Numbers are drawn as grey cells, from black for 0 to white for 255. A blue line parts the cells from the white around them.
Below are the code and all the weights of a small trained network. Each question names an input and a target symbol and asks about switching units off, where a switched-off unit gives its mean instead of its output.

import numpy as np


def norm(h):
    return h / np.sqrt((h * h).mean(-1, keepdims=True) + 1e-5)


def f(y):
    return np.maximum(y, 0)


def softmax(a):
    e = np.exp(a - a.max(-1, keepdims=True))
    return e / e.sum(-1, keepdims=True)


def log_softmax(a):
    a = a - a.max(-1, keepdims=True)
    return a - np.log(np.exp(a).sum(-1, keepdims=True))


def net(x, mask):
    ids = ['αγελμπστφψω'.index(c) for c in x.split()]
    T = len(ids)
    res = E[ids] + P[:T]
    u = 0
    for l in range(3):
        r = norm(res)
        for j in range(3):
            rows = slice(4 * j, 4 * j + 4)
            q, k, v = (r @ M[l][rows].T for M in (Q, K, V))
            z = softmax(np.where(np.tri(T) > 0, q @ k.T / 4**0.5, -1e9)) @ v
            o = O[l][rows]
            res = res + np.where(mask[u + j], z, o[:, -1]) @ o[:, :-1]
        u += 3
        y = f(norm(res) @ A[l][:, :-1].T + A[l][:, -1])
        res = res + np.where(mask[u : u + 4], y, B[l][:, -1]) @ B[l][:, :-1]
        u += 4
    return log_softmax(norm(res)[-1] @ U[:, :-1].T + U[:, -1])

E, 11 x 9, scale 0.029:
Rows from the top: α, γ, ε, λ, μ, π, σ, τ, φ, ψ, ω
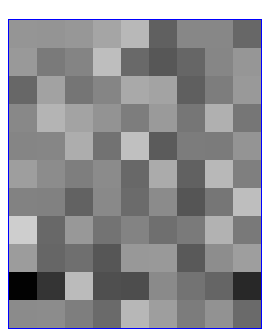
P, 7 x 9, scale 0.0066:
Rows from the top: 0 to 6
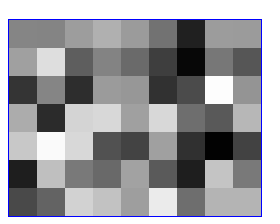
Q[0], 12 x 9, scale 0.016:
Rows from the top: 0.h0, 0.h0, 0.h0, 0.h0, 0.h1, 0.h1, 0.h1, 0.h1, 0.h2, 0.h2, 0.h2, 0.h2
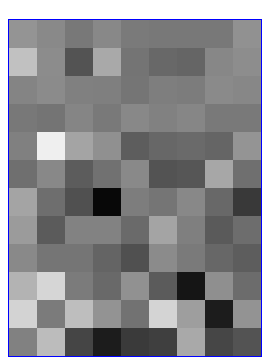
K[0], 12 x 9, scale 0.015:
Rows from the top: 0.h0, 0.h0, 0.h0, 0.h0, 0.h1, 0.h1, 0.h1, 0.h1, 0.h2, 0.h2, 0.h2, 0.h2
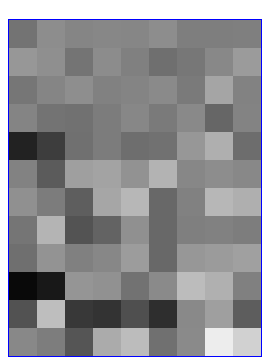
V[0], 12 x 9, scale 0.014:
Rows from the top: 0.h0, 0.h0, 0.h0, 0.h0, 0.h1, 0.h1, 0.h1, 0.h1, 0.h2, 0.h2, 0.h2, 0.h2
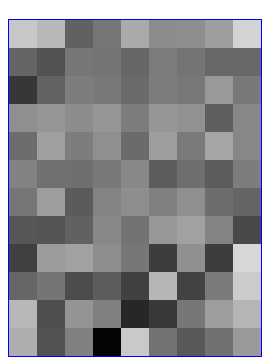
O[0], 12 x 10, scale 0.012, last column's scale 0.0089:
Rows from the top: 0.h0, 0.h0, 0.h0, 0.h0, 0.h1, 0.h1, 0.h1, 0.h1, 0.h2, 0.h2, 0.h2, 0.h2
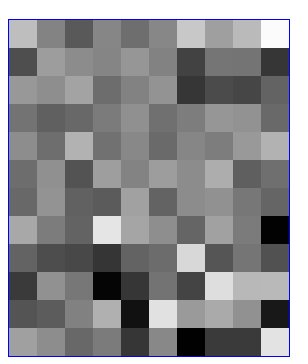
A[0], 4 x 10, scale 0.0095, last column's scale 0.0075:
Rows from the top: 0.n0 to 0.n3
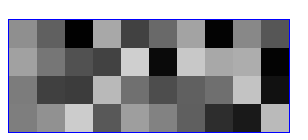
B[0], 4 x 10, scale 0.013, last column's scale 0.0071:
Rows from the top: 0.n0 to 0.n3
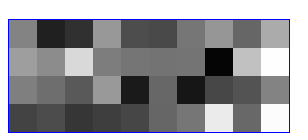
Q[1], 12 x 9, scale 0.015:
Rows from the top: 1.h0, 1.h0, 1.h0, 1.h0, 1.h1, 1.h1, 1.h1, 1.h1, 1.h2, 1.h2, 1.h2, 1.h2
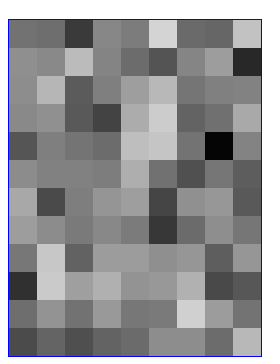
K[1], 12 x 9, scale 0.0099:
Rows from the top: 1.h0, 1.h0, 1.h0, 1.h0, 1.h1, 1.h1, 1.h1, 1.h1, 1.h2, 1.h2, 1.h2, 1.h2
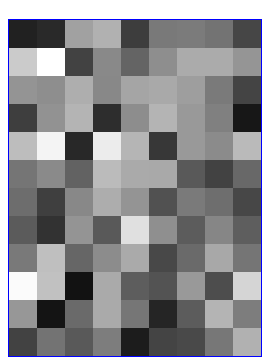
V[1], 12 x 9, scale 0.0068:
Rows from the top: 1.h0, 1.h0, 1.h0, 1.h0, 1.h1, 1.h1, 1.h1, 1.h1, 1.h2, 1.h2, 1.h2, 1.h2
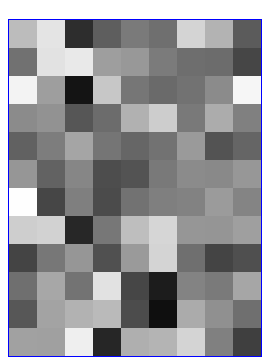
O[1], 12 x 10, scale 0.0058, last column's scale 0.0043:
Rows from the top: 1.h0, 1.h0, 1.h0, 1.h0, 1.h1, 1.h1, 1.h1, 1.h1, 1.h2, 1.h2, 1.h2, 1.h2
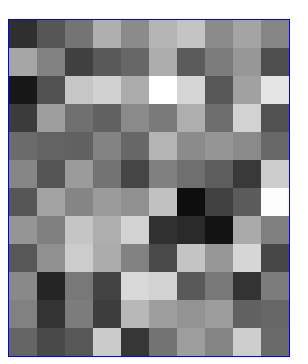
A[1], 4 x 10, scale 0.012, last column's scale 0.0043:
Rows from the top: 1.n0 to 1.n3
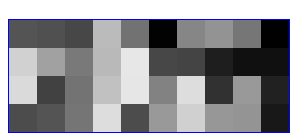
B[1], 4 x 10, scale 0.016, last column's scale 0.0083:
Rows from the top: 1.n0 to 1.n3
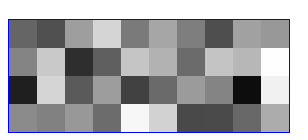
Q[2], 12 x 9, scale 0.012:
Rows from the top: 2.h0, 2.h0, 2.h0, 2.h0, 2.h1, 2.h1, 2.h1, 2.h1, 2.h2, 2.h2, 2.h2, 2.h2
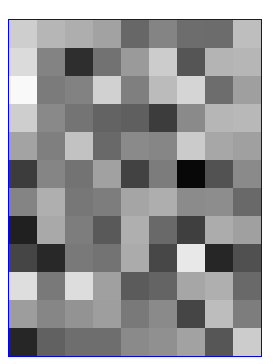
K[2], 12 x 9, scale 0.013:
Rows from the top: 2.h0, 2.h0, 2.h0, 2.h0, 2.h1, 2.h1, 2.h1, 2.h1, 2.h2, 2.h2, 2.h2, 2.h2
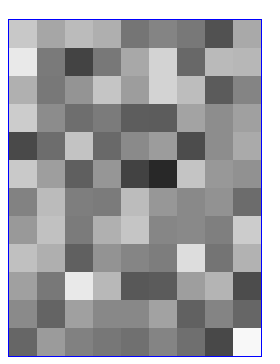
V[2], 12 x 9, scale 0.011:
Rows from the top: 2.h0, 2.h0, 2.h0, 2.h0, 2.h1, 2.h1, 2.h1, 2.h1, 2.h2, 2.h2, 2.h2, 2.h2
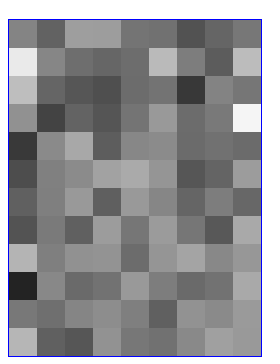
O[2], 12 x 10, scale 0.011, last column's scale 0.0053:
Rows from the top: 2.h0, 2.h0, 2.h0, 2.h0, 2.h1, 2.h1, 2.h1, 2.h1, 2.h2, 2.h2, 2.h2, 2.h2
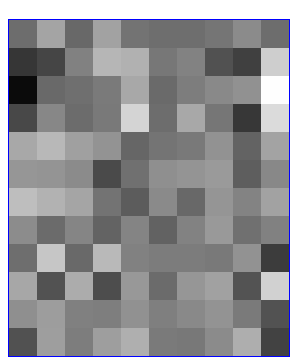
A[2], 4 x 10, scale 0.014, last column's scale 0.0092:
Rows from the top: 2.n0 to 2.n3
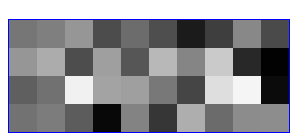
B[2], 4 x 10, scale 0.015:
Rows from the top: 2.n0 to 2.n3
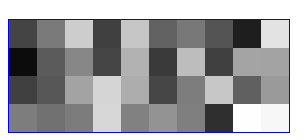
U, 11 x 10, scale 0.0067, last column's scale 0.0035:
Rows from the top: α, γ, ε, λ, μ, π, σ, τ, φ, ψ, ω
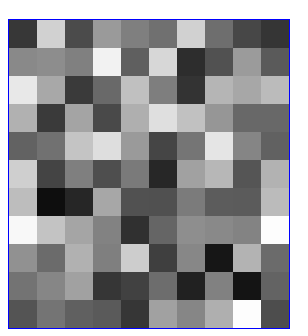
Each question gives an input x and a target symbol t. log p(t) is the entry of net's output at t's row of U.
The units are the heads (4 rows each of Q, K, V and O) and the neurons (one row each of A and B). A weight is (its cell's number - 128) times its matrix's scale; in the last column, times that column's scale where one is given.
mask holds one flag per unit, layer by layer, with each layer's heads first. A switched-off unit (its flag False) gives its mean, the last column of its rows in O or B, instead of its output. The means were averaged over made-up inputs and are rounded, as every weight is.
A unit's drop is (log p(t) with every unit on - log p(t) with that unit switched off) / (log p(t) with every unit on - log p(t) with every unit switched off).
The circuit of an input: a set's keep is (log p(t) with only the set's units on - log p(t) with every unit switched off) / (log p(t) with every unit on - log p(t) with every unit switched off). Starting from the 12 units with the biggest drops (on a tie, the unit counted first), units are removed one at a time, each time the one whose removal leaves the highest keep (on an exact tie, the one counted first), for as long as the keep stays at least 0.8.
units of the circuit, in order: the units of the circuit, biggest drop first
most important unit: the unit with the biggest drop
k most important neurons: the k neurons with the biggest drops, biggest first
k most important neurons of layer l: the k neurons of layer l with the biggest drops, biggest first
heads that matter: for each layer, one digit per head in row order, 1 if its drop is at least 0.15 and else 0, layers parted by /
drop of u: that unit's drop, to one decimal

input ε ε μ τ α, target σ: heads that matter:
001 / 000 / 000
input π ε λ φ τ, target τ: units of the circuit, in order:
[0.h2, 2.h0, 1.n2]
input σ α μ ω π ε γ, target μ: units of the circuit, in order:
[0.h2, 2.n2]
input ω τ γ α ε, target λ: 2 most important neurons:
[1.n3, 2.n3]
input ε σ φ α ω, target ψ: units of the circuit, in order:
[0.h2]
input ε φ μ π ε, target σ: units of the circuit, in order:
[0.h2, 0.n0]
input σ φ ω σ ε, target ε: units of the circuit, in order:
[0.h2, 1.n1]
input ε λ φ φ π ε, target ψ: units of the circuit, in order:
[0.h2, 2.n3]
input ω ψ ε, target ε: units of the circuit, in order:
[0.h1, 1.n1, 1.h0]
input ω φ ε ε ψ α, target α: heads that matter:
011 / 000 / 000
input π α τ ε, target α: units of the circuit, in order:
[1.n2, 0.h2]
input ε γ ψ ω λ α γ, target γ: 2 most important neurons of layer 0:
[0.n2, 0.n3]
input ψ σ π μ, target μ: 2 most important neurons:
[2.n2, 2.n3]
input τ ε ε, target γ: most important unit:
0.h2
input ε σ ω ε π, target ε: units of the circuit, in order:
[0.h2, 1.n1]
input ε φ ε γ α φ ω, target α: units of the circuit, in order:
[0.h2, 1.n2]
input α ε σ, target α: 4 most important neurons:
[1.n2, 2.n1, 1.n1, 2.n3]
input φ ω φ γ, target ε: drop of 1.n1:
0.4
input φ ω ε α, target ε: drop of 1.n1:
0.3
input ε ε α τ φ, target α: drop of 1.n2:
0.8
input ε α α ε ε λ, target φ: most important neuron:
[2.n3]
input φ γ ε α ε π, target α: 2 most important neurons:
[1.n2, 2.n1]
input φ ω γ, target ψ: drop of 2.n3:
0.1
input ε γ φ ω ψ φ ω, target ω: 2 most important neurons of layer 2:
[2.n0, 2.n3]
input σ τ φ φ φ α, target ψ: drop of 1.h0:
0.0
